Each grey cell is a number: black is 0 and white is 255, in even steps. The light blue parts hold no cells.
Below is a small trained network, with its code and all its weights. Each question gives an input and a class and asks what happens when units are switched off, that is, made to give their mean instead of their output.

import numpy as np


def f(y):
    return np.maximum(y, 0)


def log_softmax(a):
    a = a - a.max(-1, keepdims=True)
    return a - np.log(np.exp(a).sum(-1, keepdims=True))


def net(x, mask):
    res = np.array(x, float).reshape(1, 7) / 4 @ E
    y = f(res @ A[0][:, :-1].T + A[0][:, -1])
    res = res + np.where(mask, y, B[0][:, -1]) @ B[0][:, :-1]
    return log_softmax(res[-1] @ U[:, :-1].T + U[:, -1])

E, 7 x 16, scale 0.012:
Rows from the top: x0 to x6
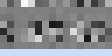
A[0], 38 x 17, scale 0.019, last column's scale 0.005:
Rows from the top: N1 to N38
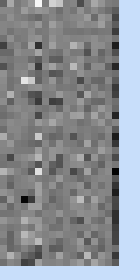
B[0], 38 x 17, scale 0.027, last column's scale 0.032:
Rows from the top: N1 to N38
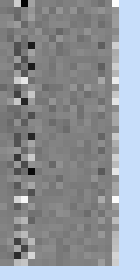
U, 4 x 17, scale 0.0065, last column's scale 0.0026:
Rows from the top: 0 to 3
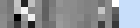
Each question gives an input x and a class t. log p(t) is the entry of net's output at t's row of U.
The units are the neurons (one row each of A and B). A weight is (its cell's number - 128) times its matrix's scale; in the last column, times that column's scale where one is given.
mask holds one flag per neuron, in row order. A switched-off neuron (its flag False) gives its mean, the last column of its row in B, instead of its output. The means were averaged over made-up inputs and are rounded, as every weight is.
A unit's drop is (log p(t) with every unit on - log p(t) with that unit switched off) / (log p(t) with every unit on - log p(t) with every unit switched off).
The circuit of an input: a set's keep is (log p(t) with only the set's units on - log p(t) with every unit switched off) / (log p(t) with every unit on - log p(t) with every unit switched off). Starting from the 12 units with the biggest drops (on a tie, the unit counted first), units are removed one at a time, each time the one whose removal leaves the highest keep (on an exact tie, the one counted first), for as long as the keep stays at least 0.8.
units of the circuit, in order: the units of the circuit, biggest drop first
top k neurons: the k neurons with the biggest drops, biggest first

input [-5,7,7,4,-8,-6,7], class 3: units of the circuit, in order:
[N25]
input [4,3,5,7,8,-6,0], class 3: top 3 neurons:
[N7, N10, N1]
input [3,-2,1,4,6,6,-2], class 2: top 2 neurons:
[N23, N25]
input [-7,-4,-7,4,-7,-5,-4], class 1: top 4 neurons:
[N29, N38, N7, N10]
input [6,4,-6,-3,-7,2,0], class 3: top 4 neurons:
[N25, N29, N20, N38]
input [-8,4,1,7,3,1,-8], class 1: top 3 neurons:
[N29, N1, N38]
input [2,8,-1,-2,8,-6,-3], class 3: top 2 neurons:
[N7, N10]
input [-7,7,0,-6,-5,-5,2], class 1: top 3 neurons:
[N29, N38, N15]
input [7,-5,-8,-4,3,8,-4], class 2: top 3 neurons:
[N23, N29, N35]
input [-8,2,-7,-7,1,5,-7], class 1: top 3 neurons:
[N29, N38, N15]
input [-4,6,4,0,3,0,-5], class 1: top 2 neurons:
[N29, N25]
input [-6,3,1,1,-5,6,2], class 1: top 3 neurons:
[N29, N38, N37]
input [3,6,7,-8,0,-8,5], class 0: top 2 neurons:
[N1, N23]
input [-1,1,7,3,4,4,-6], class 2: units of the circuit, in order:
[N23]
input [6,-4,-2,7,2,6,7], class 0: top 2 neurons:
[N15, N29]
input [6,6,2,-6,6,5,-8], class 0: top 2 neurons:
[N1, N29]
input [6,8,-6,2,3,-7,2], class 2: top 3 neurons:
[N37, N29, N14]
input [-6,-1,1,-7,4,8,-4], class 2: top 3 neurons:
[N23, N35, N15]
